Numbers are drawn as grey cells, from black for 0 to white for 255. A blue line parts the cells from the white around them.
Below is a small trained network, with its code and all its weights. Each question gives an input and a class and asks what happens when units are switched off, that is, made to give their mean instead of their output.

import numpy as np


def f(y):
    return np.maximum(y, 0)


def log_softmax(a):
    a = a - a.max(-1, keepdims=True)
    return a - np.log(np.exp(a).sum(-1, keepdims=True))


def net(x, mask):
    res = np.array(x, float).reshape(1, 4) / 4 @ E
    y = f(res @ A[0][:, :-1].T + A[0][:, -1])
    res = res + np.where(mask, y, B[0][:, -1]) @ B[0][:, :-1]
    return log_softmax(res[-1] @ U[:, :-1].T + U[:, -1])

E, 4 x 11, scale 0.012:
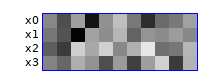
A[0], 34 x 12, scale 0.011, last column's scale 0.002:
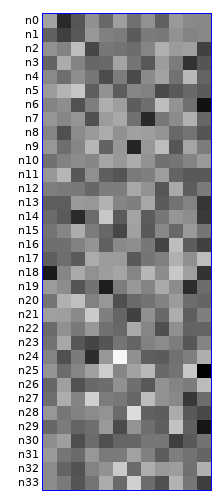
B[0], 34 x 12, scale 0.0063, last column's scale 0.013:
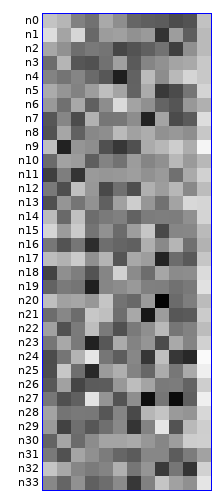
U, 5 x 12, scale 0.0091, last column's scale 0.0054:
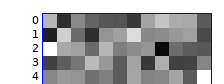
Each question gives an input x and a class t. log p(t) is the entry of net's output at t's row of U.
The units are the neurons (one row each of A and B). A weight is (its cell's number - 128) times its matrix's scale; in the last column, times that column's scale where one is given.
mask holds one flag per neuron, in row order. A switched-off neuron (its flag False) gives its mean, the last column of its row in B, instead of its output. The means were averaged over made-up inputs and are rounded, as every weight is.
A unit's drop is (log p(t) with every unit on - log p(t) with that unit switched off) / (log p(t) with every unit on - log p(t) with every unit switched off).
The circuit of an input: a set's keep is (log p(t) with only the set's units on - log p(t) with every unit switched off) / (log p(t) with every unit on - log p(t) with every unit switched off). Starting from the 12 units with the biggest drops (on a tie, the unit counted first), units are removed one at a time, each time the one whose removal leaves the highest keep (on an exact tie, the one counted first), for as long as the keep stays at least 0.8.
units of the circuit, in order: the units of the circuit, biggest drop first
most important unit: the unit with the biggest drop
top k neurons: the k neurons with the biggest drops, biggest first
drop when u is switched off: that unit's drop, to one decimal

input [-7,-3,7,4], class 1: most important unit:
n25
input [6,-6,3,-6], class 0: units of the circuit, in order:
n28; n33
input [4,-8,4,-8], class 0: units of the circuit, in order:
n28; n33
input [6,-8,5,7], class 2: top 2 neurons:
n5; n15
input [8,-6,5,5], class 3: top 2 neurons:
n24; n7
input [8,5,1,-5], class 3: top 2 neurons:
n24; n7
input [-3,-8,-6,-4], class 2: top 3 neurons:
n20; n5; n15
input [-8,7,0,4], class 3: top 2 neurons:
n27; n21
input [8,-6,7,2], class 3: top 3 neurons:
n24; n7; n2
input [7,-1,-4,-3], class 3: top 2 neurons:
n24; n7
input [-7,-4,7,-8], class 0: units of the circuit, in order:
n28; n29
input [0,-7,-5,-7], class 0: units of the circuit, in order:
n29; n28
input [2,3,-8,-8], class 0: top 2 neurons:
n29; n33
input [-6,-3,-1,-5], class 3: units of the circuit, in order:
n27
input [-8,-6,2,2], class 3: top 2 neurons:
n27; n21
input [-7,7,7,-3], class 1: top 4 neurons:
n25; n18; n13; n8
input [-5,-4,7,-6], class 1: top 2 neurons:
n25; n9
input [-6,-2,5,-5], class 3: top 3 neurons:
n27; n9; n21
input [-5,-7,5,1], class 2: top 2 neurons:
n20; n5
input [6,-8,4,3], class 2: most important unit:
n15
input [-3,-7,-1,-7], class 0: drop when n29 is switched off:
0.4
